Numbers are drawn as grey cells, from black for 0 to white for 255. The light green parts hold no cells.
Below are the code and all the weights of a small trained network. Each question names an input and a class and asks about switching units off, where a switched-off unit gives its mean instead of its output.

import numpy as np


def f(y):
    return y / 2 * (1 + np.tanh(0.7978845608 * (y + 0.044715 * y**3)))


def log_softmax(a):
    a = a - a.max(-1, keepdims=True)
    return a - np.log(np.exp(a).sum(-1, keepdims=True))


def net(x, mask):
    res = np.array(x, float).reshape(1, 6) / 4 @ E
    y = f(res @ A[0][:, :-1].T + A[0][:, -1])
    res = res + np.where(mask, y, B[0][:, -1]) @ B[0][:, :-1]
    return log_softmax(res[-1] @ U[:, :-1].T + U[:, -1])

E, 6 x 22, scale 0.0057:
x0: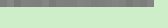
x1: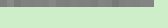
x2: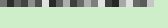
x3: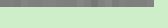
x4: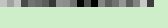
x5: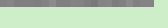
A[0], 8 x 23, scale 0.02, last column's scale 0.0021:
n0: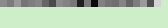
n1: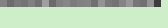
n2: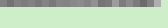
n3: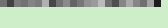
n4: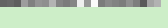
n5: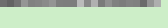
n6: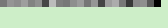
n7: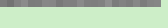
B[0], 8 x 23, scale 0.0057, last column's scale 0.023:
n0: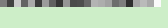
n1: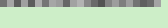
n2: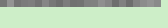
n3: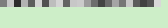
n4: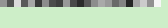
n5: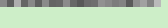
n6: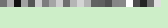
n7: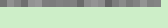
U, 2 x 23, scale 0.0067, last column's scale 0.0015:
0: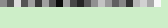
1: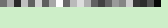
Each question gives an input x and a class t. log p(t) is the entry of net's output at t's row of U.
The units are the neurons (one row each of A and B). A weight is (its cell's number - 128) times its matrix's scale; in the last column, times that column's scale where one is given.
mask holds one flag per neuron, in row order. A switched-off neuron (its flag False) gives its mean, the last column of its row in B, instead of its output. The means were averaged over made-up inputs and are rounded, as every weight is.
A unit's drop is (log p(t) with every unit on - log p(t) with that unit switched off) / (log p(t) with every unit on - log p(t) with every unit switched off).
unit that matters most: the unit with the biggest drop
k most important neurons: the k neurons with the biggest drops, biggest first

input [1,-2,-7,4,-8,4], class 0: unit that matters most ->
n4
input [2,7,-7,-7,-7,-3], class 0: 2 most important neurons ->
[n4 n3]
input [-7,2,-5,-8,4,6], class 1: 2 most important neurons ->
[n6 n4]
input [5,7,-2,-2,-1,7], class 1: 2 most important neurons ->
[n0 n4]
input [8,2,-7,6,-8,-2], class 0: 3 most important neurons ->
[n4 n3 n5]
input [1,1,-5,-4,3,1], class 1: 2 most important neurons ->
[n6 n4]
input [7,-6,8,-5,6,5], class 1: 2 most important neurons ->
[n3 n4]
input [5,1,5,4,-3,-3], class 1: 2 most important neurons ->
[n3 n0]
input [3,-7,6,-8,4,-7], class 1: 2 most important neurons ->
[n3 n4]
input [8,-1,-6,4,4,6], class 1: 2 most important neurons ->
[n6 n4]
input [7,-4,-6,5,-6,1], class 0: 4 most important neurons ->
[n4 n3 n5 n1]
